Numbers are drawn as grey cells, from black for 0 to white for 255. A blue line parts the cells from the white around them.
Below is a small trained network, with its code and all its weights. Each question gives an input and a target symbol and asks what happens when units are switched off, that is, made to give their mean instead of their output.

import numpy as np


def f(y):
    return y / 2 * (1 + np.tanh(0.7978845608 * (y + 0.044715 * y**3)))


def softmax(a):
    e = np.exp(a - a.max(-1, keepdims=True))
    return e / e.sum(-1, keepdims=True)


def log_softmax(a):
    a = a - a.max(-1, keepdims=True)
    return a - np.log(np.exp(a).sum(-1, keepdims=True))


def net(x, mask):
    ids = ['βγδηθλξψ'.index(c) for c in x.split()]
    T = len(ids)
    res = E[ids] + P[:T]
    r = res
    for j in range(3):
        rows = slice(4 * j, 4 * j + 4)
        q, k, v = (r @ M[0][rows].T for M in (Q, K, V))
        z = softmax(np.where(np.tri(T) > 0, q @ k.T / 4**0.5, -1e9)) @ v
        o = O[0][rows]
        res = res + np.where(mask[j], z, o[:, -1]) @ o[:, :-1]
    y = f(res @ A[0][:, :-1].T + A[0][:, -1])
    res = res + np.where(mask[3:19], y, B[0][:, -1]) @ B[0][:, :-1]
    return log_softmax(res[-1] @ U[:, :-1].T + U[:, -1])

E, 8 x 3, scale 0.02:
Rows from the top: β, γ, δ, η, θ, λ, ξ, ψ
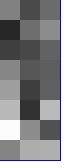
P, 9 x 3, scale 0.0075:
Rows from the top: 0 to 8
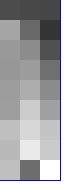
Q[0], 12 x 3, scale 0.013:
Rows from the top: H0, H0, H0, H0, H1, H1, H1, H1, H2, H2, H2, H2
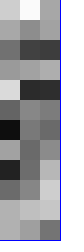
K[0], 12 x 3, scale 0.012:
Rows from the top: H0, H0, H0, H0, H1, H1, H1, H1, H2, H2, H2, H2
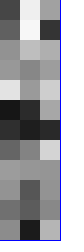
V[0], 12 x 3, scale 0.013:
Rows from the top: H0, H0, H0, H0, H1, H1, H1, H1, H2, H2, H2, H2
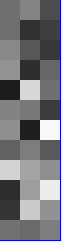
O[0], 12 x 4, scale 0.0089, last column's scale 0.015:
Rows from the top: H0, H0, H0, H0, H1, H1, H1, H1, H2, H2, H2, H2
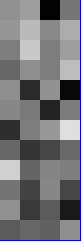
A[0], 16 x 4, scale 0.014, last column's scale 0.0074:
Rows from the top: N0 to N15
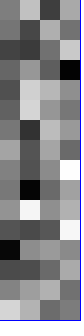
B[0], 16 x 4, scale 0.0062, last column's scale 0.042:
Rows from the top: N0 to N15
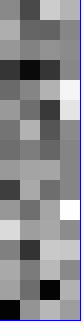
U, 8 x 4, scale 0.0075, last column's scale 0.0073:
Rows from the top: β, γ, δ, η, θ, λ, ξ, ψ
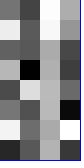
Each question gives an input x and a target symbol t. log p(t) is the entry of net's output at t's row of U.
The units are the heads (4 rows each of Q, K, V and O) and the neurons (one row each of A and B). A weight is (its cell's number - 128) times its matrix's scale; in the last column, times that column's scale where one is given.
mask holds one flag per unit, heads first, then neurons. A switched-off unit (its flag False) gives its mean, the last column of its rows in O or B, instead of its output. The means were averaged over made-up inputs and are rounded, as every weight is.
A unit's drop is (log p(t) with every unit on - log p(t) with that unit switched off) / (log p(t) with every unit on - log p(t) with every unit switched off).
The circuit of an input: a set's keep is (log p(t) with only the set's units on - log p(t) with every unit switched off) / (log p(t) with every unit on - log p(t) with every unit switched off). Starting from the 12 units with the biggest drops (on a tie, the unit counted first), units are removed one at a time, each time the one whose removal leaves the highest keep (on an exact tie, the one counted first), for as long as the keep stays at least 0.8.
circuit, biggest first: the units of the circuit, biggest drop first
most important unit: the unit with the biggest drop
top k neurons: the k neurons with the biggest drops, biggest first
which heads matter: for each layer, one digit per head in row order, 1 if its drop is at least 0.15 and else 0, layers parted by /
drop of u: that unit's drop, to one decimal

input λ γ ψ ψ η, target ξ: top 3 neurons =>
(N4 N15 N12)
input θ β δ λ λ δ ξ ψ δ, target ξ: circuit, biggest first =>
(H2 N12 H1)
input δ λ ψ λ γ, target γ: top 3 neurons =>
(N11 N15 N13)
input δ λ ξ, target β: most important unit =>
N0
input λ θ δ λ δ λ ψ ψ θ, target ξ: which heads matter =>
010
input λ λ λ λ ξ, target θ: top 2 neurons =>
(N15 N12)
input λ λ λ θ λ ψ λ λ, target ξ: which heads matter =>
101
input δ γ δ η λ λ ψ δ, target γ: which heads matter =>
010
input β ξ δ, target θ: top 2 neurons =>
(N12 N15)
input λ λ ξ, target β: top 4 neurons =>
(N15 N0 N10 N14)
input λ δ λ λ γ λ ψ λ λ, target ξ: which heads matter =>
000
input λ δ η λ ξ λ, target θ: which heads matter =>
010
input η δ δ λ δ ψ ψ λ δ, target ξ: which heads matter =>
011
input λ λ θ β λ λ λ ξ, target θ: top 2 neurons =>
(N15 N12)
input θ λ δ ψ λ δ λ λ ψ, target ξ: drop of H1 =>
0.3
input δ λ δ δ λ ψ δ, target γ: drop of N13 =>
0.3
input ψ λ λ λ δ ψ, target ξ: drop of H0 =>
0.4
